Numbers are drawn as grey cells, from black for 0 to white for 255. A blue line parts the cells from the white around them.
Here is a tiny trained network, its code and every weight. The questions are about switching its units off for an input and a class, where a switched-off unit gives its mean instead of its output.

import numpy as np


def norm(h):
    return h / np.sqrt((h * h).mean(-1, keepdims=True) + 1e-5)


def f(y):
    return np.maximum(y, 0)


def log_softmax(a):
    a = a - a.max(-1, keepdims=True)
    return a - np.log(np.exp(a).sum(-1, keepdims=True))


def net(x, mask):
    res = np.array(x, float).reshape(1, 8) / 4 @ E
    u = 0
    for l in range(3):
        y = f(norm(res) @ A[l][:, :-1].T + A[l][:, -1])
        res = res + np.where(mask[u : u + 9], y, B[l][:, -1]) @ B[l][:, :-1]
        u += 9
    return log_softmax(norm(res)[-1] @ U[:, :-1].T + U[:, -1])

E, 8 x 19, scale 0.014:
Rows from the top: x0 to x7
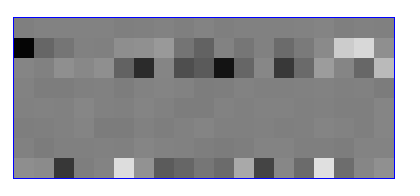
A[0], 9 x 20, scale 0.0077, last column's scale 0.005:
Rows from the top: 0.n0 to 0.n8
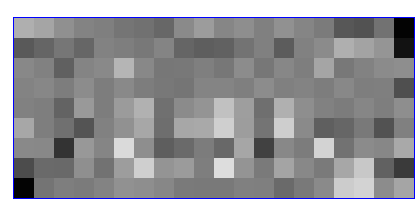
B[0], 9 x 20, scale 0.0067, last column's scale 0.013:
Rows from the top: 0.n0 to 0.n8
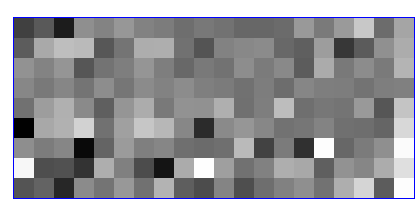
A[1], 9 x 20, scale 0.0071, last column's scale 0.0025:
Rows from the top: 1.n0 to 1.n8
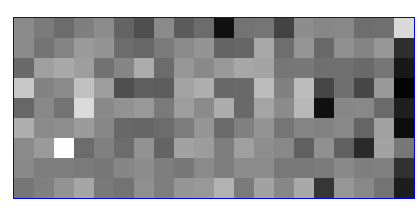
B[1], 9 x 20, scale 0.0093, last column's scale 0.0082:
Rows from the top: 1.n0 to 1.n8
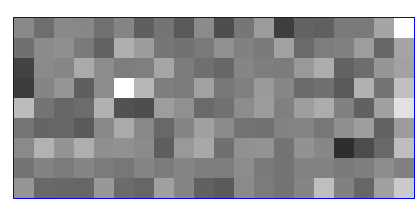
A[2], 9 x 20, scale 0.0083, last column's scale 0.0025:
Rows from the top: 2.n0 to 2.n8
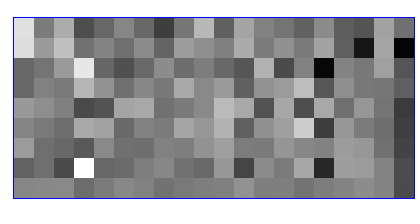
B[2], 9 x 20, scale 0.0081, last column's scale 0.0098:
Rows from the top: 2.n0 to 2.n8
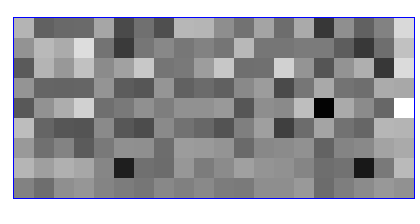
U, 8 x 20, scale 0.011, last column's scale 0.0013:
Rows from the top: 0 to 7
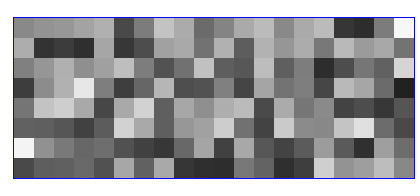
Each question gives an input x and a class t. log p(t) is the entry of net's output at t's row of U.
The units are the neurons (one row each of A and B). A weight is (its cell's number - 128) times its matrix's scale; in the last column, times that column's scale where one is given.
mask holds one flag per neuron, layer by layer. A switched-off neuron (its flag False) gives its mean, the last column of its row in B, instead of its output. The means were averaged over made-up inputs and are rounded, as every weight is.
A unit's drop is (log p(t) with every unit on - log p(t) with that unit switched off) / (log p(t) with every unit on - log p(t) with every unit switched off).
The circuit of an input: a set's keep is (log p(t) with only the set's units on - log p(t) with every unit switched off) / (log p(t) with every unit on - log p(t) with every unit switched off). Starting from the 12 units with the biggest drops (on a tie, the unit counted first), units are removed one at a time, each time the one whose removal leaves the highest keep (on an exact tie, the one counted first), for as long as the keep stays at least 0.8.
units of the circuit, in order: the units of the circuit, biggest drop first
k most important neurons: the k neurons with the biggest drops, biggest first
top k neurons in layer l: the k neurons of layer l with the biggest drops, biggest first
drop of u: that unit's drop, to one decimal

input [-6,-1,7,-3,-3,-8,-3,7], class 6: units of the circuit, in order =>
0.n8
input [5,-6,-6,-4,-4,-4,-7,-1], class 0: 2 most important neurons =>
0.n6, 1.n4
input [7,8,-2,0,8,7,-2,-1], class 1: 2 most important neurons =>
0.n6, 0.n7
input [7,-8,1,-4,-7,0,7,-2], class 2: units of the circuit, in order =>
0.n6, 1.n3
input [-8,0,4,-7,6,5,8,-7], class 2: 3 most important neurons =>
0.n8, 0.n5, 1.n3
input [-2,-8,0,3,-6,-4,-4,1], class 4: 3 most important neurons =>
0.n5, 1.n4, 1.n0
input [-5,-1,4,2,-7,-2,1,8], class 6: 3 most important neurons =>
0.n8, 2.n0, 0.n5
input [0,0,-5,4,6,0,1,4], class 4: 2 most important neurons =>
0.n8, 0.n5
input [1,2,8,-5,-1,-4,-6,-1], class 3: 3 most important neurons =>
0.n6, 2.n2, 0.n7
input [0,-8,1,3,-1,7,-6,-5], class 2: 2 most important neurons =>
1.n3, 0.n4
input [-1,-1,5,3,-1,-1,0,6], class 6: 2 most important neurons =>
0.n8, 2.n0
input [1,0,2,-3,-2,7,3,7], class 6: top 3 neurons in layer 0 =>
0.n8, 0.n5, 0.n0
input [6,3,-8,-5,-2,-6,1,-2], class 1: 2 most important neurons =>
0.n7, 0.n6
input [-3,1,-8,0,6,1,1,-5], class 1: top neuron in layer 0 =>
0.n7
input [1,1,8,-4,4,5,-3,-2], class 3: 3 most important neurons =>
0.n7, 0.n6, 2.n2
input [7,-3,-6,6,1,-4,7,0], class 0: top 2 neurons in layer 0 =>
0.n6, 0.n5
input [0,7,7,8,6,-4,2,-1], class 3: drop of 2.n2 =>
0.2
